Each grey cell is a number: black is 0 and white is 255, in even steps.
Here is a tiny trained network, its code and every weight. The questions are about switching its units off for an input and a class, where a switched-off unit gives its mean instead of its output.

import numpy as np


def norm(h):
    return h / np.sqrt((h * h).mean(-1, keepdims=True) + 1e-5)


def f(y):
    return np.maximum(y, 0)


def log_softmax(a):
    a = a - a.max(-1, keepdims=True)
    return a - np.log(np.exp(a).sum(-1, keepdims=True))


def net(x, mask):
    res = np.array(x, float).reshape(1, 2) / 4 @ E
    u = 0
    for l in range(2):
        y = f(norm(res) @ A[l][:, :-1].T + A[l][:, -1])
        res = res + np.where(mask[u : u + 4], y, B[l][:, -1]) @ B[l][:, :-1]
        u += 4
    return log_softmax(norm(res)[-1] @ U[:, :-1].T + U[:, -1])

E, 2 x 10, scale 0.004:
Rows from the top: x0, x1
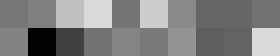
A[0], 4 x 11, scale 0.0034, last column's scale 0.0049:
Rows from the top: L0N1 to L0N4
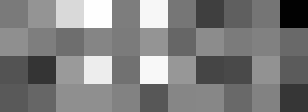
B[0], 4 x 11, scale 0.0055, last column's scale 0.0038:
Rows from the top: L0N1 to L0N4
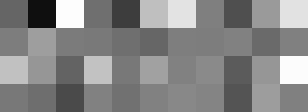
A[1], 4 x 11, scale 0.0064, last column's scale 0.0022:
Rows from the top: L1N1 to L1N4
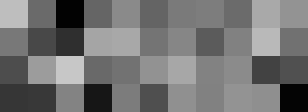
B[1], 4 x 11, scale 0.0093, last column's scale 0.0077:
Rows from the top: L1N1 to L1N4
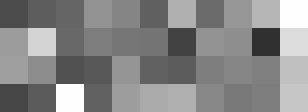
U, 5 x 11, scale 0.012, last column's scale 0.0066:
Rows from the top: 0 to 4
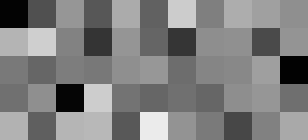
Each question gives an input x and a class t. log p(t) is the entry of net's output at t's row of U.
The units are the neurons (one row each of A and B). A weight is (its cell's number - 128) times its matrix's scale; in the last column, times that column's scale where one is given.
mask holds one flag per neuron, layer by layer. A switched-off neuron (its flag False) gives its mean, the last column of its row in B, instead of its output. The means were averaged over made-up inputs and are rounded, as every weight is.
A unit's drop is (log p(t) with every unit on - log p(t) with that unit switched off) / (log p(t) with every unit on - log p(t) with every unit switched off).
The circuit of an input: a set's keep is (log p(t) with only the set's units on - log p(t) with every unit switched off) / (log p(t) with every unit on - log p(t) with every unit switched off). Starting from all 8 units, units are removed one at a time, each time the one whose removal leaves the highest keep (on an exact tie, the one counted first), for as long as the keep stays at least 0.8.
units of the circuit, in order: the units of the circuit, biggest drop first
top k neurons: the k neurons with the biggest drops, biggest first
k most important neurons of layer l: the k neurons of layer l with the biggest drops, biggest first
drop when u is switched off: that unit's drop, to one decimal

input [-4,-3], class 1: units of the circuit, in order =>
L1N1
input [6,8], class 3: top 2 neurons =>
L1N4; L0N1
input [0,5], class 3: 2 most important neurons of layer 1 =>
L1N2; L1N1
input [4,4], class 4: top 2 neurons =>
L1N1; L1N3
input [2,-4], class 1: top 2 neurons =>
L1N3; L1N1
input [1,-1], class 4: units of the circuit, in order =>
L1N1; L1N2
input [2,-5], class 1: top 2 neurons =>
L1N3; L1N1
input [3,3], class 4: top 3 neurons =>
L1N1; L1N3; L0N1
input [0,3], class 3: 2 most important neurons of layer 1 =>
L1N1; L1N2
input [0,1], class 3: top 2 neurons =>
L0N1; L1N4
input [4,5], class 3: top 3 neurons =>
L1N4; L0N1; L1N2
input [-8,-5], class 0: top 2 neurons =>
L1N2; L0N3
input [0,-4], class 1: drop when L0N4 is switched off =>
0.0
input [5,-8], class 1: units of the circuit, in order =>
L1N3
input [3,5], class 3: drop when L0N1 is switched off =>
0.1
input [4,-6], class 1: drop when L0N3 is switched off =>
0.2
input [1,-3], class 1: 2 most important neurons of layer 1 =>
L1N1; L1N3
